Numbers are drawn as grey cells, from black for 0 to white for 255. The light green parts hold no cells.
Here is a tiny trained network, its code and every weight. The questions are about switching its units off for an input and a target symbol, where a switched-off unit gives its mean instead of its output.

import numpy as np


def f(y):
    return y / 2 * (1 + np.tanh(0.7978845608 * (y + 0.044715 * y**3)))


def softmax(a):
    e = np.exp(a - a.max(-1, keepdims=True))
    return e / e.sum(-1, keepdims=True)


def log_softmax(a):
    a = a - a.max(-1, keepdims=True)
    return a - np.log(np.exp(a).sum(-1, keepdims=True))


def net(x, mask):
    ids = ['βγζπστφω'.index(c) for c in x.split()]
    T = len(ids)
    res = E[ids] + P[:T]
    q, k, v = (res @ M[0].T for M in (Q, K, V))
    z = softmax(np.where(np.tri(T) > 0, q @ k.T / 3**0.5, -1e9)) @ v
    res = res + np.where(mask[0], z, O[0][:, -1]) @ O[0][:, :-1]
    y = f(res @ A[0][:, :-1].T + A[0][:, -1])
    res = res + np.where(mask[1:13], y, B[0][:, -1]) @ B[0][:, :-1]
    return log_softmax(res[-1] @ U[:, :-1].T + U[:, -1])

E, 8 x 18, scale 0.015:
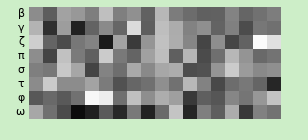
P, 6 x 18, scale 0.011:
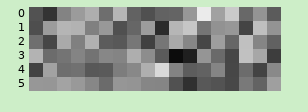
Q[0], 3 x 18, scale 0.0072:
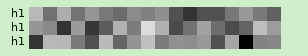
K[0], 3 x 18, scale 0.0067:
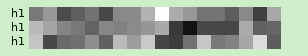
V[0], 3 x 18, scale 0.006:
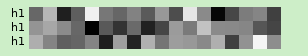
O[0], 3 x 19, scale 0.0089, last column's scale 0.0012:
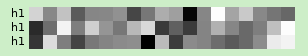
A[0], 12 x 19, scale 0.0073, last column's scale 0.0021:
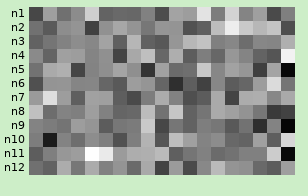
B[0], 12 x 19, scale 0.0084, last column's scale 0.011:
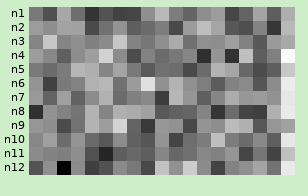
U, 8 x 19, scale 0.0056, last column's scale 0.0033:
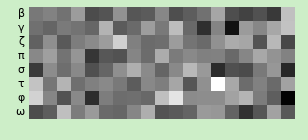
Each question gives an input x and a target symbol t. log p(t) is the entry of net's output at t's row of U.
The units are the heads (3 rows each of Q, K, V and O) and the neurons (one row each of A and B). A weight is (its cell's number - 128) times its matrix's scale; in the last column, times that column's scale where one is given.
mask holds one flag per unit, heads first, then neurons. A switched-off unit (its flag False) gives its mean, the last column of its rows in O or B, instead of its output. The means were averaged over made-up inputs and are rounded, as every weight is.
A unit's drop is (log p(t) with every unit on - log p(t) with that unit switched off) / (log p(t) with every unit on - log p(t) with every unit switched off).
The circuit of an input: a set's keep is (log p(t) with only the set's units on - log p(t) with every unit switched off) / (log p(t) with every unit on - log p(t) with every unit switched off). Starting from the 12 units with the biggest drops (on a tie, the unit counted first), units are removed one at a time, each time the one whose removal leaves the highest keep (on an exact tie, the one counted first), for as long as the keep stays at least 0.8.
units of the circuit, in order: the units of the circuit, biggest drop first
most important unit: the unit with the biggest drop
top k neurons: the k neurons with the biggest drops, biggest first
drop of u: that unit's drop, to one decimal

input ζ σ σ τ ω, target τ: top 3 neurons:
n12, n8, n5
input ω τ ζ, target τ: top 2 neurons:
n2, n7
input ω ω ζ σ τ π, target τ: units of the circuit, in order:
h1, n12, n8, n7
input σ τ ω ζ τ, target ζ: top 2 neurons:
n5, n7
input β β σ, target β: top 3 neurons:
n10, n6, n7
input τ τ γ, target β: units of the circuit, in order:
n2, h1, n12, n8
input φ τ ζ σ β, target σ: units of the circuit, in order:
h1, n4
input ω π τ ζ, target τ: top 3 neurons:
n7, n2, n4
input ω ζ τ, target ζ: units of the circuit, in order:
h1, n5, n1, n7
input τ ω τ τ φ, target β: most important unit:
n11
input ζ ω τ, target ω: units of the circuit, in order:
h1, n12
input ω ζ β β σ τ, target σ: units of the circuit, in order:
h1, n10
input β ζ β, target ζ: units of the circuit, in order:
h1, n5, n2, n10
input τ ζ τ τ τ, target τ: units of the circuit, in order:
h1, n7
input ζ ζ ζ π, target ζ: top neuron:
n5
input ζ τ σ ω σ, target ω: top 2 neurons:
n12, n6
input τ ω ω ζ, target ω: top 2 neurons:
n6, n11
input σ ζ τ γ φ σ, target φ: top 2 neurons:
n8, n10
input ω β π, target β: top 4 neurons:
n10, n7, n6, n11
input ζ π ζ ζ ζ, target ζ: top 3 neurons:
n5, n4, n1
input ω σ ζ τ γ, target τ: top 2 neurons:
n8, n12
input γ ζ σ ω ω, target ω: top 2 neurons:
n12, n4
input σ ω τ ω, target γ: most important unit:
n4
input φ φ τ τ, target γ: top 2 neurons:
n7, n8
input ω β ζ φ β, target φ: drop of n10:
0.1
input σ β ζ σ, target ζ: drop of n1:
0.2
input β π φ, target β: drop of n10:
0.4
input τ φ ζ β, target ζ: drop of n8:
-0.1
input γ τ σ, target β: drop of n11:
-0.1
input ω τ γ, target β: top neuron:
n10
